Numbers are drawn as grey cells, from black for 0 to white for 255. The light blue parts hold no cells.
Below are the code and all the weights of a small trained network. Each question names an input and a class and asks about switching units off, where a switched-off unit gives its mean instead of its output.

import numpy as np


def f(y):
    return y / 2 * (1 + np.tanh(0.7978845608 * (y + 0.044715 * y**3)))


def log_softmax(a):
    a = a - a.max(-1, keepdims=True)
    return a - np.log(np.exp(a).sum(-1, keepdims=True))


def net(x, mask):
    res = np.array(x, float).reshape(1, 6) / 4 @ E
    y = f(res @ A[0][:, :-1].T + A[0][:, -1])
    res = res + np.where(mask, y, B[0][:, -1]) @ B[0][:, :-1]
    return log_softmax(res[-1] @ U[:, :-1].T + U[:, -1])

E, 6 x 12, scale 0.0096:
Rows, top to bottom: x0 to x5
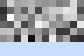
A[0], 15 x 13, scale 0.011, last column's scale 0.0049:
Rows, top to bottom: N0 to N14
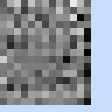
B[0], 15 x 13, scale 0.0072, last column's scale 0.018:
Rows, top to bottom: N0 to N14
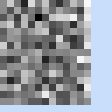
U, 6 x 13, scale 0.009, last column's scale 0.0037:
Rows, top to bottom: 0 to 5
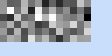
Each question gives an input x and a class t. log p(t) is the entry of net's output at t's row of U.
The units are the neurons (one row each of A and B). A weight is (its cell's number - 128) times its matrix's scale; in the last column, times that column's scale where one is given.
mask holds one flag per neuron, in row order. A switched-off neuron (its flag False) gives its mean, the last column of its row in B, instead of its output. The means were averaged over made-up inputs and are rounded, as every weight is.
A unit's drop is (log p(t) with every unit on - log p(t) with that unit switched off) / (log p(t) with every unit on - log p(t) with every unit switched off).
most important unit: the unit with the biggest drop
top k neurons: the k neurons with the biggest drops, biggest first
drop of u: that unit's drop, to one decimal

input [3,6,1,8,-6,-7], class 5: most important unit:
N0
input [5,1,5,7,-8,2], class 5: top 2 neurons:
N0, N4
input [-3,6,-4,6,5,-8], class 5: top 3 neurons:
N0, N4, N13
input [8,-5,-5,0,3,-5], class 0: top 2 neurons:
N8, N11
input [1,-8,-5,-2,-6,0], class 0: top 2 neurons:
N8, N11
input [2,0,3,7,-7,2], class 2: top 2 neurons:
N13, N6
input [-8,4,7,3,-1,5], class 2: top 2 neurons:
N3, N2
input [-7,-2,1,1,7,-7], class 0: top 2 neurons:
N8, N11
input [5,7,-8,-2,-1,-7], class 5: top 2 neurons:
N0, N4
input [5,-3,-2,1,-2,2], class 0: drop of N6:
-0.1
